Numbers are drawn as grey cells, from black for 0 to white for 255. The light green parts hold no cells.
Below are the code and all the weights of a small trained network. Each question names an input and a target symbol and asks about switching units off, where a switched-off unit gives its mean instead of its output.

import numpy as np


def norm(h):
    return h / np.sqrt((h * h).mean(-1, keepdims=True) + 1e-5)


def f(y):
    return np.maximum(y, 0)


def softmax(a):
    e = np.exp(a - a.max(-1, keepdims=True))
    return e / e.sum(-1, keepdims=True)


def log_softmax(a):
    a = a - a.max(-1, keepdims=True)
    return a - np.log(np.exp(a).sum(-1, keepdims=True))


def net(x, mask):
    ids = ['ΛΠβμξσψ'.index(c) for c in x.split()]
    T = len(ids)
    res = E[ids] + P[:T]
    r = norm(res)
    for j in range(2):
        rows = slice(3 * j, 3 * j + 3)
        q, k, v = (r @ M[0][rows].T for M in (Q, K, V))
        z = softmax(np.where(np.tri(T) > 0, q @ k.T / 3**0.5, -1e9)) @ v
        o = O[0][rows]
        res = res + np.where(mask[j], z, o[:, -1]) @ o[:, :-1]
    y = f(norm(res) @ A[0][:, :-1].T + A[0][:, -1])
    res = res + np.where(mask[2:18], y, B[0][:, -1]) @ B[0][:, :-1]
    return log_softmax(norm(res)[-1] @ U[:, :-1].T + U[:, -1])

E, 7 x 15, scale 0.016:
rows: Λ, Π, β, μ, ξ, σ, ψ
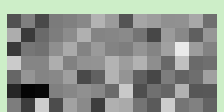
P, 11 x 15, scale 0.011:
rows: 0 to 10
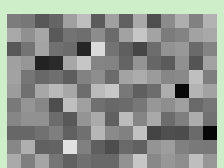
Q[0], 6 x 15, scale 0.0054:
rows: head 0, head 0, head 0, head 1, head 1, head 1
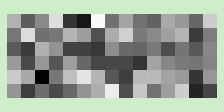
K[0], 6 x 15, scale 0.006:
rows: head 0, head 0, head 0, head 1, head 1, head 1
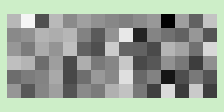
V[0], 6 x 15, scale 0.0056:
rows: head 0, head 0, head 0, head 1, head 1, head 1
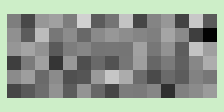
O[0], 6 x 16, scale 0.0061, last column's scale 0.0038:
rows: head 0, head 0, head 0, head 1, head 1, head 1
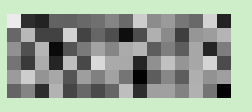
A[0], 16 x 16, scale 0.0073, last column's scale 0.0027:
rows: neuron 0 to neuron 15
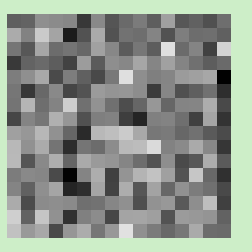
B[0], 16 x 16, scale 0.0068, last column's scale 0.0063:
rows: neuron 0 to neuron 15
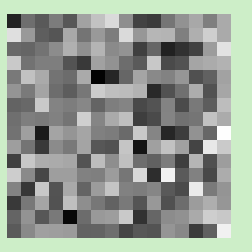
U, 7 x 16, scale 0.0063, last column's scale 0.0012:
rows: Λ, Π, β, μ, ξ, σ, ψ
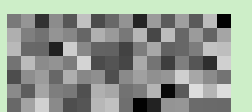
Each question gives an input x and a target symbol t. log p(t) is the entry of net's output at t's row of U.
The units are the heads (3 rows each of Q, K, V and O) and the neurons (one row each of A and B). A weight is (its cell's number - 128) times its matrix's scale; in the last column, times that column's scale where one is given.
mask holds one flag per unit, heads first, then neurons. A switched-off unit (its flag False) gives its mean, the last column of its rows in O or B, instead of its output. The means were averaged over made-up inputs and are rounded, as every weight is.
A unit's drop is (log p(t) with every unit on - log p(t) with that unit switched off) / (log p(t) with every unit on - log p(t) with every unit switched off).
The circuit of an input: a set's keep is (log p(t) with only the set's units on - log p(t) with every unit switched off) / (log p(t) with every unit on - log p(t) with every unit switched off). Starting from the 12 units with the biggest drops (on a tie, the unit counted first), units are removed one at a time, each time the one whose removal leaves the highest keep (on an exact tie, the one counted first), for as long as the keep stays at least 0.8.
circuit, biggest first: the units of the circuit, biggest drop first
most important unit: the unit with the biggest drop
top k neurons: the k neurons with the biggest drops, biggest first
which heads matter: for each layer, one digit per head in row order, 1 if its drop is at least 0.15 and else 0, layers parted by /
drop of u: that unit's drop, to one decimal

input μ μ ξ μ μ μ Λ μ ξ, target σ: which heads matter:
01
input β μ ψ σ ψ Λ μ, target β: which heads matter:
10
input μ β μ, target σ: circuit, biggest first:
[neuron 12; neuron 8]
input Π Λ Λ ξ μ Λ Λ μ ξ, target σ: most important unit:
neuron 8
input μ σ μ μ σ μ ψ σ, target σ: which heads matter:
00
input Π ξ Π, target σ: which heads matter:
10
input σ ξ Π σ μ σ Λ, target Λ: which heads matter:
11
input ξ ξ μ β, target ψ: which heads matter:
01
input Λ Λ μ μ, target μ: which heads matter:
00
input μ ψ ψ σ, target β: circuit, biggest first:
[head 0; head 1]
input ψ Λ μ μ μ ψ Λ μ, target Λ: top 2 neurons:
[neuron 9; neuron 14]
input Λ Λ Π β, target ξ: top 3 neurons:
[neuron 2; neuron 8; neuron 15]
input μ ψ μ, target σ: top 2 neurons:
[neuron 8; neuron 15]
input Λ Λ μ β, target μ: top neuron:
[neuron 14]
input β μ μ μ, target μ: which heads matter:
01
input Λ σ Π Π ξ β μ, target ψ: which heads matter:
01
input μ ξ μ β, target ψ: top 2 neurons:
[neuron 6; neuron 8]
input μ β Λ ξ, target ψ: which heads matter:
10
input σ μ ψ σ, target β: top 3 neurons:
[neuron 14; neuron 9; neuron 0]
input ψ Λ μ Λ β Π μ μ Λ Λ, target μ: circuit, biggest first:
[head 1]
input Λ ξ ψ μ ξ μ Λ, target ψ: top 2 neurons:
[neuron 6; neuron 8]
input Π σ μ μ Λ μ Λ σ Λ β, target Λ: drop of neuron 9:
-0.2
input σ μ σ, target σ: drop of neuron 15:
0.2
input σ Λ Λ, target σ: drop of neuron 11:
-0.2
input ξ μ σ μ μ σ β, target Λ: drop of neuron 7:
0.3
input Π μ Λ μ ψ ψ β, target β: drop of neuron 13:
0.0
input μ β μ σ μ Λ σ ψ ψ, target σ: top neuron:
[neuron 2]
